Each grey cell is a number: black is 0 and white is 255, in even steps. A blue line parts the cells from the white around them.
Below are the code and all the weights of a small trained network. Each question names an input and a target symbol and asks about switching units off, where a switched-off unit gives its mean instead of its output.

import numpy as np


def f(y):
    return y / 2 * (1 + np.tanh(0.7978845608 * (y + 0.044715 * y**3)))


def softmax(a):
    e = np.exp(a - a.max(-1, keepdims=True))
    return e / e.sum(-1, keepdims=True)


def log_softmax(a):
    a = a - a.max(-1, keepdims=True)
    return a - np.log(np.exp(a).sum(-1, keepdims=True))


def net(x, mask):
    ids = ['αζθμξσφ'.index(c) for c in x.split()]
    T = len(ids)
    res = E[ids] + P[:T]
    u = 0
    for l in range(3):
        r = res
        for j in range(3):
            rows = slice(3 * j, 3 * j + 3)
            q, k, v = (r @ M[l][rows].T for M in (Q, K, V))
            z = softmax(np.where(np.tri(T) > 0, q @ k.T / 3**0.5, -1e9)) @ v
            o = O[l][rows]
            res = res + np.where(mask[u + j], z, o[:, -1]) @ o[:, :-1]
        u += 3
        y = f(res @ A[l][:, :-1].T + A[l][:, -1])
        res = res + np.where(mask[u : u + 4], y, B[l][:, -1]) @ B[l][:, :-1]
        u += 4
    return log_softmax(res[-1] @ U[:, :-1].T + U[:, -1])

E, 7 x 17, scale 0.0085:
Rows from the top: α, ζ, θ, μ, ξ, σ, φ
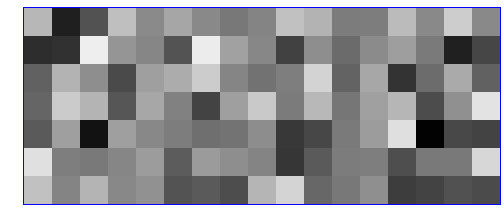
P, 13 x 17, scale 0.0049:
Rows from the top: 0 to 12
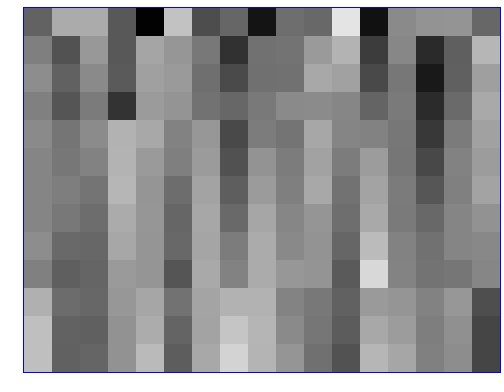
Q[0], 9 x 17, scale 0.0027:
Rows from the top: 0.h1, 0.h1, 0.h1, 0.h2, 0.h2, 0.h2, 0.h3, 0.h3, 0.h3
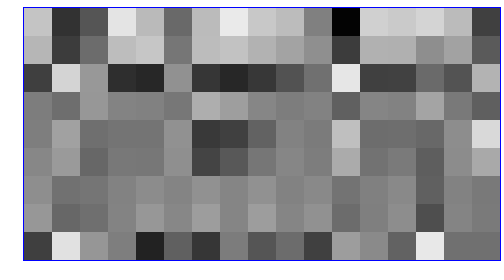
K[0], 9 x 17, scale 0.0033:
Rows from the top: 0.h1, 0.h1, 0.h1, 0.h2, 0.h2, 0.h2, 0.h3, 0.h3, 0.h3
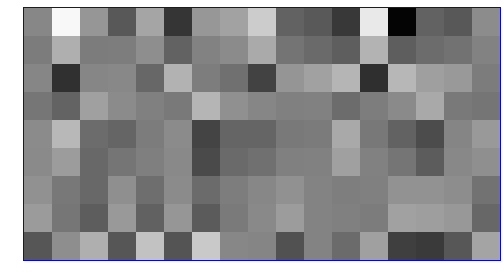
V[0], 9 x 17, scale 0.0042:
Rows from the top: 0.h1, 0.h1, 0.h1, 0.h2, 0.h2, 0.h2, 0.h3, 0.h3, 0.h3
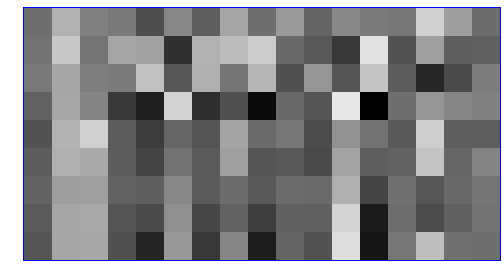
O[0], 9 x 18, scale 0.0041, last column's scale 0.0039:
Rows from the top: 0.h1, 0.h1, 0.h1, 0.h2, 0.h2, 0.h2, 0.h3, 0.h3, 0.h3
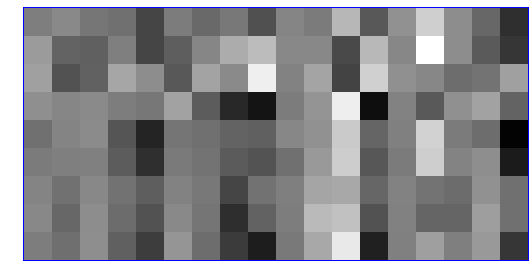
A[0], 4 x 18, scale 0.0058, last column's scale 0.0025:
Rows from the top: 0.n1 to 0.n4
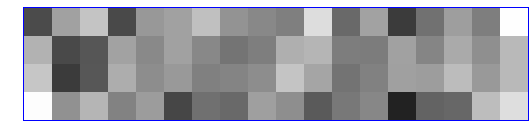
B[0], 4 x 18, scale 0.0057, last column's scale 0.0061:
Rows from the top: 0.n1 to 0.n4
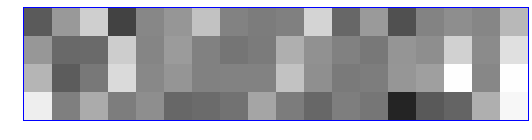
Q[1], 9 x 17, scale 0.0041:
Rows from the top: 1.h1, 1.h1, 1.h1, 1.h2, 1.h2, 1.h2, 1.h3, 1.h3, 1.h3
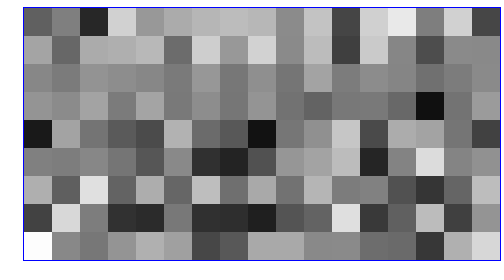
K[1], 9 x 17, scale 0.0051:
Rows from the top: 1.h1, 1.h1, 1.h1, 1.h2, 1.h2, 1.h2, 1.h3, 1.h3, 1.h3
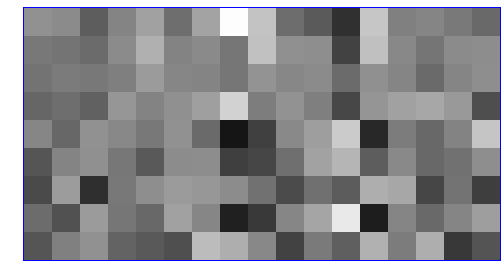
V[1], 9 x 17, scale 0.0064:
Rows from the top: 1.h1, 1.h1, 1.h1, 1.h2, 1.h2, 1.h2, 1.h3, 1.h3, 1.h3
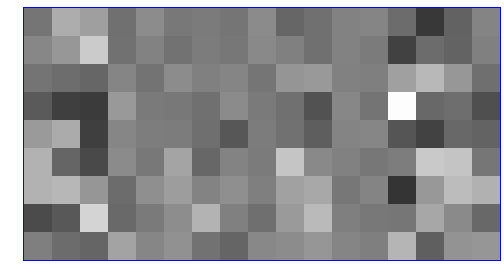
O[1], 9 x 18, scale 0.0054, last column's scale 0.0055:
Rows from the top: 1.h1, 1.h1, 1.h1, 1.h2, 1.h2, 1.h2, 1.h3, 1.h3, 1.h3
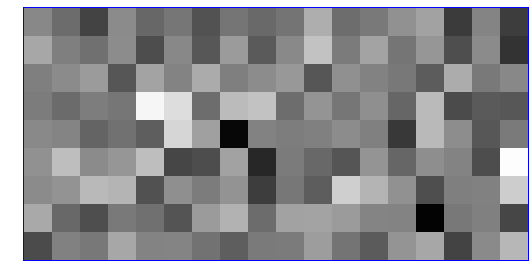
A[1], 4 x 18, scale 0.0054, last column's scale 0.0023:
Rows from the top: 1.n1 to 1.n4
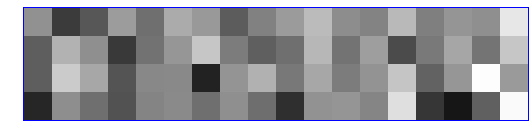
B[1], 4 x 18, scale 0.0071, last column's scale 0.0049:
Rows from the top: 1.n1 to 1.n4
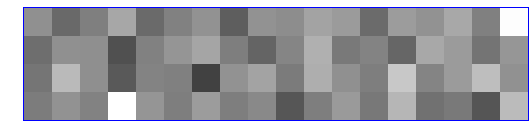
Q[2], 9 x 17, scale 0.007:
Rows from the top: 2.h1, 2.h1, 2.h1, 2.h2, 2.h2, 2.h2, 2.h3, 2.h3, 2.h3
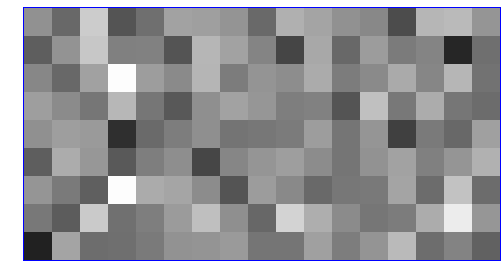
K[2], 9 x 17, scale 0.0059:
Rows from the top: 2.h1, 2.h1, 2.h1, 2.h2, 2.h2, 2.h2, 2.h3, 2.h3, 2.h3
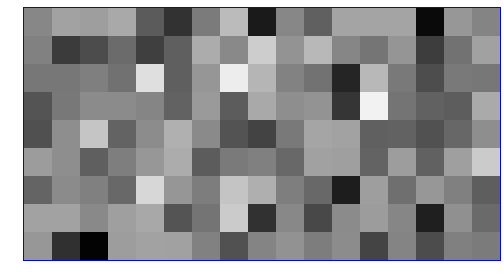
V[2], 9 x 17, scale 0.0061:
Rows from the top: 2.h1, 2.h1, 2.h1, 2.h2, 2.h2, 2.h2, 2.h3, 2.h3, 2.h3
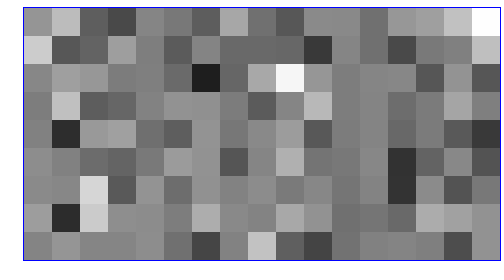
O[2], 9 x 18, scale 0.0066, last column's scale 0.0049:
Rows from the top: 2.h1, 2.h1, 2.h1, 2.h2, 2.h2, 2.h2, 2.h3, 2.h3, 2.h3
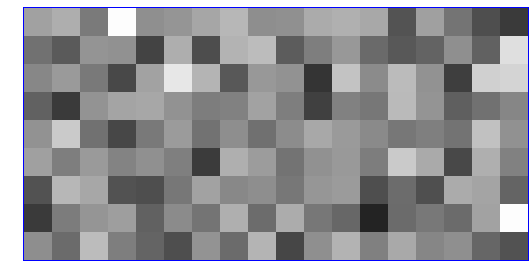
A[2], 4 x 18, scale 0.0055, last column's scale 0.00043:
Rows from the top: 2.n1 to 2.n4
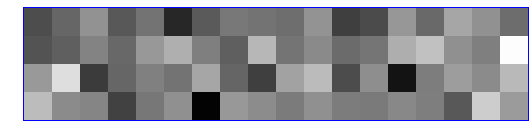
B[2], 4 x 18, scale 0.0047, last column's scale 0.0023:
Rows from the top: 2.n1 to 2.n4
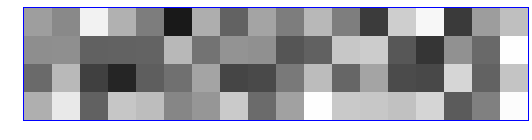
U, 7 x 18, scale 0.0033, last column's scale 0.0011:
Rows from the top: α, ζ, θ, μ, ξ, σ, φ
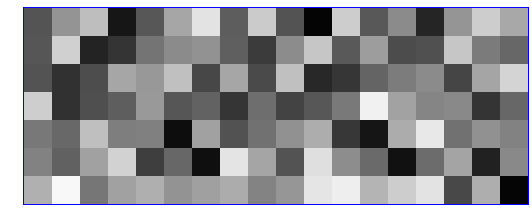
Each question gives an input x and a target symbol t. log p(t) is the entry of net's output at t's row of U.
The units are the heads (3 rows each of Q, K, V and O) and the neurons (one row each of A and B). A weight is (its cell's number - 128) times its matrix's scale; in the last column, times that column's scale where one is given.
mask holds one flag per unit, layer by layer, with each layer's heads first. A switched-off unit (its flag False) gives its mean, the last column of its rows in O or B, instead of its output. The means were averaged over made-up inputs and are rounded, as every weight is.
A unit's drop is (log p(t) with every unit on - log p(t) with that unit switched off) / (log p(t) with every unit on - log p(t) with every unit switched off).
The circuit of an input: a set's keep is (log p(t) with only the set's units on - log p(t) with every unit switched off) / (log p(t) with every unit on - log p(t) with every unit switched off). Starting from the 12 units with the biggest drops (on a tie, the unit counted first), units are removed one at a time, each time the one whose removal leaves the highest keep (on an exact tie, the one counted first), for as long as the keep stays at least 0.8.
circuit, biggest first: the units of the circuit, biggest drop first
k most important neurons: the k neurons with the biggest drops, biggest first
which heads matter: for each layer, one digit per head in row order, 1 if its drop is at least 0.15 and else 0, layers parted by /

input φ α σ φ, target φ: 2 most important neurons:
(2.n4; 0.n3)
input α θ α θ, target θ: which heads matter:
000 / 001 / 011
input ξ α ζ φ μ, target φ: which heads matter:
011 / 100 / 000
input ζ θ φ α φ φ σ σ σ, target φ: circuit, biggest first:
(1.h1; 2.n4; 2.h2; 0.n4)
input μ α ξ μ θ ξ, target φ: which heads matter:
000 / 011 / 100
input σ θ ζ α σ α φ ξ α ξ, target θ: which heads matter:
000 / 000 / 001
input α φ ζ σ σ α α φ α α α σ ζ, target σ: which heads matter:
000 / 011 / 100
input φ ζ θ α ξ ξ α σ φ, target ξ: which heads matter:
000 / 011 / 101
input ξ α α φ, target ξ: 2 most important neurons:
(0.n3; 2.n1)
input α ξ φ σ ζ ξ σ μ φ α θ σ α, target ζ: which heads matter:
000 / 010 / 111
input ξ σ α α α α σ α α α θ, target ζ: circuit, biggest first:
(2.n3; 0.n1; 1.n2)
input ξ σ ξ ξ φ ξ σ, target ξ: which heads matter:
000 / 001 / 101
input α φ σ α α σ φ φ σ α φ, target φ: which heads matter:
000 / 010 / 010
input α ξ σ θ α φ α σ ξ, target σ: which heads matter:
000 / 011 / 100
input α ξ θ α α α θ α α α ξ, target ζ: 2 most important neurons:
(0.n3; 0.n2)
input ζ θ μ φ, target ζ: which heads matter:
011 / 110 / 101
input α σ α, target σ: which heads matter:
000 / 000 / 100
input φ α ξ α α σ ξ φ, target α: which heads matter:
000 / 010 / 001
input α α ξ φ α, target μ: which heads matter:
000 / 010 / 001
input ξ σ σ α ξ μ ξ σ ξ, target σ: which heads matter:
000 / 101 / 100
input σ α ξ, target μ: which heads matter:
000 / 011 / 001
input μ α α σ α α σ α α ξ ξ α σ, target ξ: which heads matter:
111 / 011 / 101
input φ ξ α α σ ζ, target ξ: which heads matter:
000 / 010 / 100
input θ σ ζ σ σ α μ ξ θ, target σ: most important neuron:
(0.n1)
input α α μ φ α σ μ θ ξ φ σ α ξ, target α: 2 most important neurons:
(0.n4; 0.n3)
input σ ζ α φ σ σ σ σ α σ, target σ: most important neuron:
(0.n4)
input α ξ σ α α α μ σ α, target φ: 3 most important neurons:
(1.n3; 0.n3; 1.n1)
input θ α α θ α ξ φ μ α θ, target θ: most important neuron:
(0.n1)
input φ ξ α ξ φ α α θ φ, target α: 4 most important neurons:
(0.n3; 0.n2; 0.n1; 0.n4)
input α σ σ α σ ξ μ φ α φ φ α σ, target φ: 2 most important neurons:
(2.n4; 0.n4)
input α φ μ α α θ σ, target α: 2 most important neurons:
(0.n3; 0.n2)
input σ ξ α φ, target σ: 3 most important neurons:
(1.n4; 0.n3; 0.n4)
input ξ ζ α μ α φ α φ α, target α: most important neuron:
(0.n4)
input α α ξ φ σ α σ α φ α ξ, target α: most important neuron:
(0.n3)
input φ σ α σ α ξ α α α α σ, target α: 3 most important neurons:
(0.n4; 0.n3; 0.n2)
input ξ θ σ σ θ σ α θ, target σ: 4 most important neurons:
(0.n4; 0.n1; 1.n2; 0.n3)
